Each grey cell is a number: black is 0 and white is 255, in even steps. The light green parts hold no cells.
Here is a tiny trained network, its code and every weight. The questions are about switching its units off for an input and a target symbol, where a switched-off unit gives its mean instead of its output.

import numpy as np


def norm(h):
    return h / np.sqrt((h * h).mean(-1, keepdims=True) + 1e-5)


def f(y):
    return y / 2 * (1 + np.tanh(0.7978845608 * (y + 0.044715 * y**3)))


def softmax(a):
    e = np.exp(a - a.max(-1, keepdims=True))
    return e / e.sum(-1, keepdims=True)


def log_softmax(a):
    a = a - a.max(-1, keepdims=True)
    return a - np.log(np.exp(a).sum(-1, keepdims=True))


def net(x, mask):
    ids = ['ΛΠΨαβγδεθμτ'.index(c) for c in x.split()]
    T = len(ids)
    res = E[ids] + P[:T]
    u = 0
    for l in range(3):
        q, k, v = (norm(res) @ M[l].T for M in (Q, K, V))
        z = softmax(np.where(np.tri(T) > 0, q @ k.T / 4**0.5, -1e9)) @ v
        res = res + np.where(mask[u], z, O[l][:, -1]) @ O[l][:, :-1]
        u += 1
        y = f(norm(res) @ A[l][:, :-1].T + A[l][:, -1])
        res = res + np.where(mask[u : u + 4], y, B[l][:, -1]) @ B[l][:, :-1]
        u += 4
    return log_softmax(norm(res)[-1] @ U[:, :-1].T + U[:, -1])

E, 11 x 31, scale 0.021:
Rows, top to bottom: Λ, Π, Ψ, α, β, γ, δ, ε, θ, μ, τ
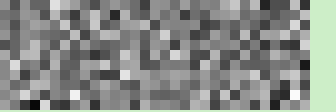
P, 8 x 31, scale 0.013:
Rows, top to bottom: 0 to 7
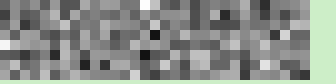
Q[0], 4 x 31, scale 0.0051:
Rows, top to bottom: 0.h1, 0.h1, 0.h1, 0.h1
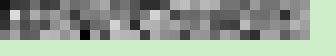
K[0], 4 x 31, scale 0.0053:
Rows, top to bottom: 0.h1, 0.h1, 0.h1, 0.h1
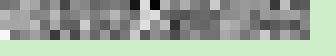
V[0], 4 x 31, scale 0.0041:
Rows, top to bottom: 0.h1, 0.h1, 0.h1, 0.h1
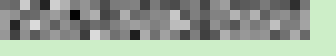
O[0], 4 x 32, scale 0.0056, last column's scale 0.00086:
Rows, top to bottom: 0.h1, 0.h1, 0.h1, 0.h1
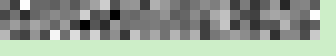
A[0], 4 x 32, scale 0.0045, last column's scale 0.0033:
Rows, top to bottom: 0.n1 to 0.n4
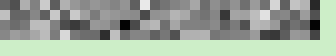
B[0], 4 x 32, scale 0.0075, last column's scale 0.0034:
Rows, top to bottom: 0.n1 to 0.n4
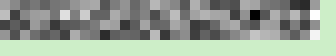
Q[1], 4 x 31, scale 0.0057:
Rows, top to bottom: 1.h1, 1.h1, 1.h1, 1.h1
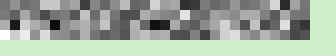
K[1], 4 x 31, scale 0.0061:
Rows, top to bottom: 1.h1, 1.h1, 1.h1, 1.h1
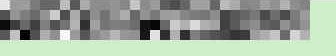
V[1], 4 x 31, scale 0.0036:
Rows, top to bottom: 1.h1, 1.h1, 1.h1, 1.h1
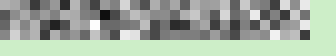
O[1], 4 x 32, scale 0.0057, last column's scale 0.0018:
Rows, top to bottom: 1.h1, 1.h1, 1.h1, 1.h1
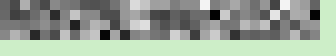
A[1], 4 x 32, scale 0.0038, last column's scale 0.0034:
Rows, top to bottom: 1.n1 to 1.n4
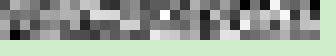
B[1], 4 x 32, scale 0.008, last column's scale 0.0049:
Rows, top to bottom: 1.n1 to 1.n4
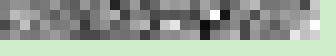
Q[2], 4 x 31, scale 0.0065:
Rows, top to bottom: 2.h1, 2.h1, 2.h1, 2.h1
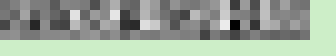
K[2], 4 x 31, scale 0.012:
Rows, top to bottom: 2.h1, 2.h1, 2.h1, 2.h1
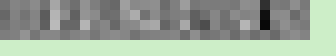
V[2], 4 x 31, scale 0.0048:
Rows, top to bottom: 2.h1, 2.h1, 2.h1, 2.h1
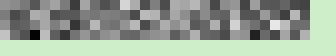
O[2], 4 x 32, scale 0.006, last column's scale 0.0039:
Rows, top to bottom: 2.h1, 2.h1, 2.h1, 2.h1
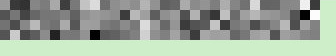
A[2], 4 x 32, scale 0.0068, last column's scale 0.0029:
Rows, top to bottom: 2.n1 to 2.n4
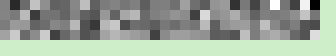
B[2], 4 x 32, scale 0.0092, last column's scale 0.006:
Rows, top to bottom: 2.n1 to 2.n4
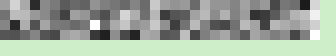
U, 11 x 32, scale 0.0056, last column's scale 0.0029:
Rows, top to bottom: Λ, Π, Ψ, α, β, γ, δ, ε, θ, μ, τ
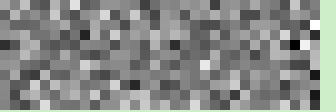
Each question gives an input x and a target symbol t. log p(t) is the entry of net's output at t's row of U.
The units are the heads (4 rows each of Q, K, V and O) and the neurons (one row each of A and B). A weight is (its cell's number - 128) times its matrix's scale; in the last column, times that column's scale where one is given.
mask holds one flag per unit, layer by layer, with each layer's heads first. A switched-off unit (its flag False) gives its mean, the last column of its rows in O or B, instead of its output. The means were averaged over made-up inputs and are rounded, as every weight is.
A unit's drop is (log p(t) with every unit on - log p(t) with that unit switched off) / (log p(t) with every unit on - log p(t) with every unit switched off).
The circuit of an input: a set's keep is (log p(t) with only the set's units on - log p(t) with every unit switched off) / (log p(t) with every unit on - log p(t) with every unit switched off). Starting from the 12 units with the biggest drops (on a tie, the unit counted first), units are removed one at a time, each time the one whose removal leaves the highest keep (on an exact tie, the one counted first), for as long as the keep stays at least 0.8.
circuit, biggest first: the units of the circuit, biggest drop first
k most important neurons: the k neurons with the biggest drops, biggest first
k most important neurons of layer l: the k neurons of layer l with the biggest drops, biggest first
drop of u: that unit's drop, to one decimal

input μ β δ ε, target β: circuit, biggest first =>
[0.h1, 1.h1]
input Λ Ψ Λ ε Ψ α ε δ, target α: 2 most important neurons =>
[2.n3, 0.n2]
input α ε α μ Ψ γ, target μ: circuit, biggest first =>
[1.h1, 0.h1]
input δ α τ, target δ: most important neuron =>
[1.n3]
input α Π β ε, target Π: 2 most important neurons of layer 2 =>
[2.n4, 2.n3]
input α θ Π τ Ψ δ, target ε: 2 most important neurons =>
[2.n4, 1.n2]
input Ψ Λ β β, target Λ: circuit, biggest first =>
[1.h1, 2.n1]
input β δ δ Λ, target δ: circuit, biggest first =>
[1.h1, 1.n3]
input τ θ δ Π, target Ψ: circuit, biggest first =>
[2.h1, 0.n3]
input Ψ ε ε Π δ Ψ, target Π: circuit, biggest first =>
[0.h1, 2.n4]
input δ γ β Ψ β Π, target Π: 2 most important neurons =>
[2.n4, 0.n4]
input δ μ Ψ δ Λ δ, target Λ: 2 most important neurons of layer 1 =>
[1.n2, 1.n1]
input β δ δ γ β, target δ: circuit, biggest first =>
[2.n1, 1.n3]
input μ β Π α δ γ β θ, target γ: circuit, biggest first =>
[0.h1]
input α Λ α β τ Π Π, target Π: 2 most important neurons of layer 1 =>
[1.n4, 1.n3]
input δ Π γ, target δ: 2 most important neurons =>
[2.n1, 1.n3]
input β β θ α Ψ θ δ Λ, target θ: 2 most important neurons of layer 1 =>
[1.n3, 1.n1]
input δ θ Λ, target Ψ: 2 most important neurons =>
[2.n2, 0.n3]
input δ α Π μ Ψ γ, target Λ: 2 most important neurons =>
[1.n2, 2.n3]
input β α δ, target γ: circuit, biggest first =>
[2.h1]
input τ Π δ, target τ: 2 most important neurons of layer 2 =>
[2.n3, 2.n1]
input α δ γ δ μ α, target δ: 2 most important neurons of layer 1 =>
[1.n3, 1.n4]
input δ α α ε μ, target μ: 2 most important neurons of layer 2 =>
[2.n3, 2.n1]
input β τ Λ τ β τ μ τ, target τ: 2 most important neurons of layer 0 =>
[0.n2, 0.n4]
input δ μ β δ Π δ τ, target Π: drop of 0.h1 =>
0.8
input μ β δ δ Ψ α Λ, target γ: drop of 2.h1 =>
1.1
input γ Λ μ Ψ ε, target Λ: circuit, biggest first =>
[2.h1]
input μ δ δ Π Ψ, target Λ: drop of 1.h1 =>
-0.1
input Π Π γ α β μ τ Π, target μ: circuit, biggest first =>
[0.h1, 1.h1]
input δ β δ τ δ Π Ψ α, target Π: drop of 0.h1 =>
0.5
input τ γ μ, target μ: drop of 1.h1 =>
-0.1
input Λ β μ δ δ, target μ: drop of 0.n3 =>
0.0
